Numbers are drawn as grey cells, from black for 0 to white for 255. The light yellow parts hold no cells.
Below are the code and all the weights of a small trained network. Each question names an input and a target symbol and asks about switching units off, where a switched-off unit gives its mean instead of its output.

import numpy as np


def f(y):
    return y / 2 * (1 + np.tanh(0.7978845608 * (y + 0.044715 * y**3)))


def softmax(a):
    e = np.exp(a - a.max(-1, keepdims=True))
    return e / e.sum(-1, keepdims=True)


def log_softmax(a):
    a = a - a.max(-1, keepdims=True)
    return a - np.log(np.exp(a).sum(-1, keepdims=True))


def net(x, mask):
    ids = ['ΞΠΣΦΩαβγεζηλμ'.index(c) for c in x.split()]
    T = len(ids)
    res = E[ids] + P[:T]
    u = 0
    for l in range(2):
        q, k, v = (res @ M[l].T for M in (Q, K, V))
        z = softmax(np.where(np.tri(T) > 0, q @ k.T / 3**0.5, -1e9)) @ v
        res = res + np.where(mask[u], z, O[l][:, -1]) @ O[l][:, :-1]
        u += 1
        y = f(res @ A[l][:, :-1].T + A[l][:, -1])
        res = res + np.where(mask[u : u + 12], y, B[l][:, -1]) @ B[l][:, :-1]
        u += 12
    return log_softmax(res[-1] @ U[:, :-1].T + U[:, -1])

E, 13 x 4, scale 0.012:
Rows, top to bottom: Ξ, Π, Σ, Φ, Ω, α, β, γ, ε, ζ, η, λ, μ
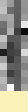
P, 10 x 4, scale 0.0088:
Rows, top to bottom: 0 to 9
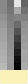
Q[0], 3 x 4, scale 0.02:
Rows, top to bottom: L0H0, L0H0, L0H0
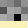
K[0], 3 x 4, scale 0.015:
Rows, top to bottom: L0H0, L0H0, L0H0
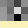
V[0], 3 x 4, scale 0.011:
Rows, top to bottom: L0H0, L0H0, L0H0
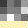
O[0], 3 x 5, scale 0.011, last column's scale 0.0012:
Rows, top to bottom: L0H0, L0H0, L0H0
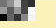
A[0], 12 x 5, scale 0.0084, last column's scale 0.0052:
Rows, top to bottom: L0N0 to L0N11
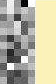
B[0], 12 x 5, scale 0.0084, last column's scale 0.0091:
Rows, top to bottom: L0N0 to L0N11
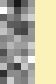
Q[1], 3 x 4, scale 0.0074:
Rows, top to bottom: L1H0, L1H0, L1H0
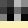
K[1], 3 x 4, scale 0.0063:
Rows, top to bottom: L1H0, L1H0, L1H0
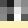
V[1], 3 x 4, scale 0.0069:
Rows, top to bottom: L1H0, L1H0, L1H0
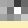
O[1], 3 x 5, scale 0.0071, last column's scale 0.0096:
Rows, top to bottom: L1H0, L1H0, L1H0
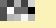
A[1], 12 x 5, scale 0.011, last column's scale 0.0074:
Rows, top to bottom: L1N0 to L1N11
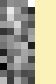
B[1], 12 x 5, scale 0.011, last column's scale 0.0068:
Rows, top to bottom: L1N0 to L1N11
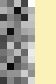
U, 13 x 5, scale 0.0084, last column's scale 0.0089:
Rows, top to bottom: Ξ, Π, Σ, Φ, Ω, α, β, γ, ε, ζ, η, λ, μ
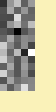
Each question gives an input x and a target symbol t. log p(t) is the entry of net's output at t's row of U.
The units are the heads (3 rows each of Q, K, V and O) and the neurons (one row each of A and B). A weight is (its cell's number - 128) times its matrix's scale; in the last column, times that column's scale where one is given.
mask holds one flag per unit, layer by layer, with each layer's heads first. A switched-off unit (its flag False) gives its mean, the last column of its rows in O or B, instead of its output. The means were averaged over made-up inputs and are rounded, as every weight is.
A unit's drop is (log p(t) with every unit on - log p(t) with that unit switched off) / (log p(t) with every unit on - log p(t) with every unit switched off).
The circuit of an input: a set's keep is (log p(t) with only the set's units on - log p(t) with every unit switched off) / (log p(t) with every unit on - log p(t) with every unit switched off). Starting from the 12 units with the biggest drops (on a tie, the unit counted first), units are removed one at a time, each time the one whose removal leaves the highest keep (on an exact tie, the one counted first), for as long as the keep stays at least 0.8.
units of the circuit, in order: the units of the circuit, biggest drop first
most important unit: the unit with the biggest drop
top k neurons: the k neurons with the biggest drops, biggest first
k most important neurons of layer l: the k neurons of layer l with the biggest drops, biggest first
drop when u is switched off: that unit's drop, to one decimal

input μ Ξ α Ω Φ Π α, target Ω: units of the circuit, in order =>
L1H0, L1N11, L0N0, L0N8
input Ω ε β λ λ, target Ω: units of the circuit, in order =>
L1H0, L0N8, L1N11, L0N0
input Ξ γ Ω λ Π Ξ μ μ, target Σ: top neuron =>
L1N7
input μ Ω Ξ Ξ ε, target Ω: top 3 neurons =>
L1N11, L0N8, L1N8
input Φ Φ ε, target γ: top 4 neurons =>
L0N8, L1N6, L1N8, L0N6
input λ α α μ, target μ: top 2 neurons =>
L0N9, L0N11
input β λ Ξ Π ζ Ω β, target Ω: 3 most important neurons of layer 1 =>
L1N11, L1N8, L1N7
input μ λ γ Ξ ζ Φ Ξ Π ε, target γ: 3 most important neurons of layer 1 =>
L1N6, L1N1, L1N10
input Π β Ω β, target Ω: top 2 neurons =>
L1N11, L0N0
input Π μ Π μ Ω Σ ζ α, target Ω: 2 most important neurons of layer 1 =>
L1N11, L1N8
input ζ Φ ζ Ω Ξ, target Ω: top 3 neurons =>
L0N0, L0N8, L1N11
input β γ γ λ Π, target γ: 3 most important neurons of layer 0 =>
L0N0, L0N8, L0N4
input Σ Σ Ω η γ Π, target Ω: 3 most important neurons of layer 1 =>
L1N11, L1N5, L1N0
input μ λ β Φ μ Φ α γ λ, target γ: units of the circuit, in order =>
L0H0
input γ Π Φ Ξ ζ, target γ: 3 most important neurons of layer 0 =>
L0N4, L0N0, L0N8
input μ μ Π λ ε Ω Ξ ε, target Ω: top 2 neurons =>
L1N11, L0N0
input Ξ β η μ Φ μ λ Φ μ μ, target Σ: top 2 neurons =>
L1N7, L0N1
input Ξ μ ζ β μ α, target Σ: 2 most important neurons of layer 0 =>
L0N1, L0N10
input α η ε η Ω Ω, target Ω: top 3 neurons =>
L0N0, L0N8, L0N9
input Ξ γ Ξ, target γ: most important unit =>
L1N8
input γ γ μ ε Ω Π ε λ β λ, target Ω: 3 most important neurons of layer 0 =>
L0N0, L0N8, L0N5
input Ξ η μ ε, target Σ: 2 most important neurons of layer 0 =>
L0N1, L0N7
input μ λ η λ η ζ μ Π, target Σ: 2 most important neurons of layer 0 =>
L0N1, L0N10
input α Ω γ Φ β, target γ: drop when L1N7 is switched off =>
-0.1
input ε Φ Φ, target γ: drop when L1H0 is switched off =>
0.2
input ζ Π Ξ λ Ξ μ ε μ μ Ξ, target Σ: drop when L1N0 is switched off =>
0.1
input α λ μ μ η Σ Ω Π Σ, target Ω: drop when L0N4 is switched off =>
-0.1
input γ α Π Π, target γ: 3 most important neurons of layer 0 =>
L0N4, L0N0, L0N8
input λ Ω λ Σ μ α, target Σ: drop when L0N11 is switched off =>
0.0
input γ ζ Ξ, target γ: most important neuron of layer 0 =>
L0N4
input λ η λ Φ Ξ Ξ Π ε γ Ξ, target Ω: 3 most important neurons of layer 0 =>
L0N0, L0N8, L0N4
